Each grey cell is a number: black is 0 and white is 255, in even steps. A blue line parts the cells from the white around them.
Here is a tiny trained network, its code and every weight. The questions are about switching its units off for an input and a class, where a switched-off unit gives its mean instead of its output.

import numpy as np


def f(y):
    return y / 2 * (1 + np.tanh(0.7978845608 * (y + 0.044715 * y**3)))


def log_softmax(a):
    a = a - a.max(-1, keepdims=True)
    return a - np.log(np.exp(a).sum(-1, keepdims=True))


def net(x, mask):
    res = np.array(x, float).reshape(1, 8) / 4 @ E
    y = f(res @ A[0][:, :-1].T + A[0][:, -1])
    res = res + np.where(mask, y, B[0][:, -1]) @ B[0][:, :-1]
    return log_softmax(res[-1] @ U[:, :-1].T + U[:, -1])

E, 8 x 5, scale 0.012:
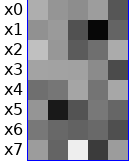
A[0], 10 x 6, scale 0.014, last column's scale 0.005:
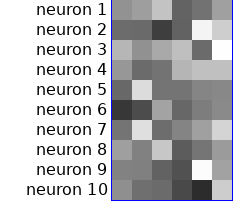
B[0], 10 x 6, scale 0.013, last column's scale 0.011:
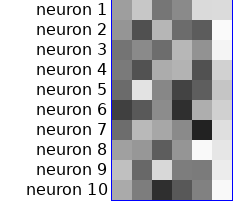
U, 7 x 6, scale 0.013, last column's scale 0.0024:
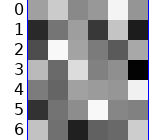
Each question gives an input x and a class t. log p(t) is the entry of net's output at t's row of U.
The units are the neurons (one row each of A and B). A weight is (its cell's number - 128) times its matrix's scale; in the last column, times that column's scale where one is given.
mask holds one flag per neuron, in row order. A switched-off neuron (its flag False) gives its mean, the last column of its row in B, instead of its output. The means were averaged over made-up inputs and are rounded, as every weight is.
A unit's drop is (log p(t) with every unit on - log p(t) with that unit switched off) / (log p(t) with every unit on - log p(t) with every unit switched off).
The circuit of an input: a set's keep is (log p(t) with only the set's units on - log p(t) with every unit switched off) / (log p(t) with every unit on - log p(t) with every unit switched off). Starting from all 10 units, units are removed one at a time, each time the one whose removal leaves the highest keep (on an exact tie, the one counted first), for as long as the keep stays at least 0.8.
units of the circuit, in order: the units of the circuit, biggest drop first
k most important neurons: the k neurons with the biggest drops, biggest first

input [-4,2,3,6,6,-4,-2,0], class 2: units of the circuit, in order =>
[neuron 7]
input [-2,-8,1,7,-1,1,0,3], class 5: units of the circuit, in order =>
[neuron 4; neuron 3]
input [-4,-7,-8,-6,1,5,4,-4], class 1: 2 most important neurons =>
[neuron 6; neuron 3]
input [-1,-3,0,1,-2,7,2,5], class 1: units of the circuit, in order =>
[neuron 6; neuron 9]
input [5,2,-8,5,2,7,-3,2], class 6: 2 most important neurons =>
[neuron 10; neuron 9]
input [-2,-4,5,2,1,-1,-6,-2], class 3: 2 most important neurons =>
[neuron 9; neuron 2]
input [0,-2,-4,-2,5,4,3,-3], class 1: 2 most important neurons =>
[neuron 6; neuron 3]
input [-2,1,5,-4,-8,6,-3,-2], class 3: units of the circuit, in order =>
[neuron 2; neuron 9]
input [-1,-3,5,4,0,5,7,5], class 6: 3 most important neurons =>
[neuron 10; neuron 1; neuron 9]
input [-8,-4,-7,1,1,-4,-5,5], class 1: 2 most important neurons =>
[neuron 6; neuron 10]
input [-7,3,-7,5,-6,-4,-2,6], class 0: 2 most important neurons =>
[neuron 1; neuron 8]
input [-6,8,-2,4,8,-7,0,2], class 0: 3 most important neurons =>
[neuron 8; neuron 1; neuron 9]
